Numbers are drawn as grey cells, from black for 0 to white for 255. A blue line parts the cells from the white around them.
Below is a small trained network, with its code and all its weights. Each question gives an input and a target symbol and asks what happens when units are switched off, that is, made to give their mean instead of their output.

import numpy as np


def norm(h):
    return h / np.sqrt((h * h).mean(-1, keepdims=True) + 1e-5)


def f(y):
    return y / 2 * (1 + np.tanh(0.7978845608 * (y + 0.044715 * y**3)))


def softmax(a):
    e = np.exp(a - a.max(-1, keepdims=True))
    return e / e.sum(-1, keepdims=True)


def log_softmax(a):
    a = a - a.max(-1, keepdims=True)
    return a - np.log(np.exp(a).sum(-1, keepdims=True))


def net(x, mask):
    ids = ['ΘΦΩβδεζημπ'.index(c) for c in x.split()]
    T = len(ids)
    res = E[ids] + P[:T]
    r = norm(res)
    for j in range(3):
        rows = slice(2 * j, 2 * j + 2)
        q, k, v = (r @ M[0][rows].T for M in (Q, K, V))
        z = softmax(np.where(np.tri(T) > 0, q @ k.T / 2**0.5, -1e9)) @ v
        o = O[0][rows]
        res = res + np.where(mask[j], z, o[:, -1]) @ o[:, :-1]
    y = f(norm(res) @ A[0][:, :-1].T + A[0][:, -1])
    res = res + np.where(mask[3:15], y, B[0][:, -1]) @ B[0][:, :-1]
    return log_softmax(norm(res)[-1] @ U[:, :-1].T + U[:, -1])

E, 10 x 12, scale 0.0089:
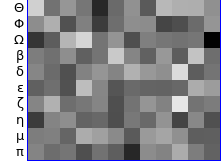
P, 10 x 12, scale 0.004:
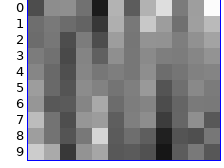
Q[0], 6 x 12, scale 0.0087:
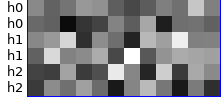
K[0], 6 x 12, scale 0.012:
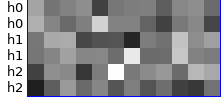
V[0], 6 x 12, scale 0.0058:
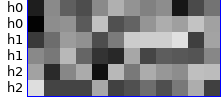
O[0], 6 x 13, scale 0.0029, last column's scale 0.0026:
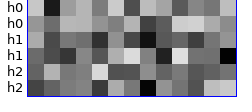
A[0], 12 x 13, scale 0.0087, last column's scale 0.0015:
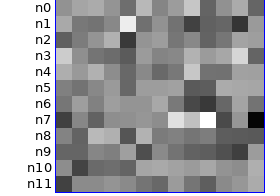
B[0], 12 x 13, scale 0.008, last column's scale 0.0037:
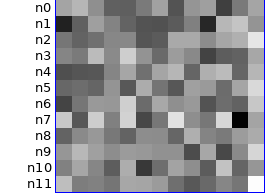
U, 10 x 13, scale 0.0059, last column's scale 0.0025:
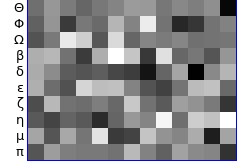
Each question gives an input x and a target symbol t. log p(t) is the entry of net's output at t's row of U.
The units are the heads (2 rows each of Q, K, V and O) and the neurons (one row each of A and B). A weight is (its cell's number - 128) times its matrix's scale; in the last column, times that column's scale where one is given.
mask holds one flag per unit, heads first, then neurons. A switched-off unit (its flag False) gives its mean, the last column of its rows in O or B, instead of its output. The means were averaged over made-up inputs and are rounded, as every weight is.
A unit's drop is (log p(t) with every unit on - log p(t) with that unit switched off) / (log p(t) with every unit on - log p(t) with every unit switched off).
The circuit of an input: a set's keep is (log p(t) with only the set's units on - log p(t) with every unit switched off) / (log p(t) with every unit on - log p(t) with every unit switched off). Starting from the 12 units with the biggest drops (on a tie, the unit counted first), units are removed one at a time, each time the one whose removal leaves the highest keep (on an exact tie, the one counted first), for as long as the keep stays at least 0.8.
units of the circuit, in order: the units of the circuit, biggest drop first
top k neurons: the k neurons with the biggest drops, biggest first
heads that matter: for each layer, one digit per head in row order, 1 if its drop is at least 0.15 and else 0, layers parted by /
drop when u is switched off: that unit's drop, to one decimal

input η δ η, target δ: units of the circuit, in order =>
(h1; n9)
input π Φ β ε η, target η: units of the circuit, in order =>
(h2; n2)
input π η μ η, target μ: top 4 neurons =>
(n4; n5; n9; n1)
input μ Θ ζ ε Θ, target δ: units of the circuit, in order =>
(h2; h1)
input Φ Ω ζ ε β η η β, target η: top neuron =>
(n1)
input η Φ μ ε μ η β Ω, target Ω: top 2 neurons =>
(n9; n8)
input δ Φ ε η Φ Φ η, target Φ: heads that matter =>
101
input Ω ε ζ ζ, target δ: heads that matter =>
110
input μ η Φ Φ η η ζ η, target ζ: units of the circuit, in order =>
(n9; h1; h2)
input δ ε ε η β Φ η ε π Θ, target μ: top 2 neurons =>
(n3; n4)
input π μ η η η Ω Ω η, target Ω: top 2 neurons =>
(n9; n10)
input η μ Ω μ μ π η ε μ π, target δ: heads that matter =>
001
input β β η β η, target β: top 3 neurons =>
(n11; n0; n1)
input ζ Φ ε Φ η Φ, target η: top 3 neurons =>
(n2; n5; n9)
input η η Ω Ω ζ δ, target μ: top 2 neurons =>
(n7; n10)
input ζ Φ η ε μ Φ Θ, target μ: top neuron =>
(n3)
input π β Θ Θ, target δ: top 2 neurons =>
(n7; n6)
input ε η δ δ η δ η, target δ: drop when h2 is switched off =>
0.2
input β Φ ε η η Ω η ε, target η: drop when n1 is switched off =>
-0.1
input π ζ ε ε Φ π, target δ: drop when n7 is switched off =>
0.0
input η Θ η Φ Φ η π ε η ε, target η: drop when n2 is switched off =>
0.2
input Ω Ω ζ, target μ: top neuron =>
(n3)
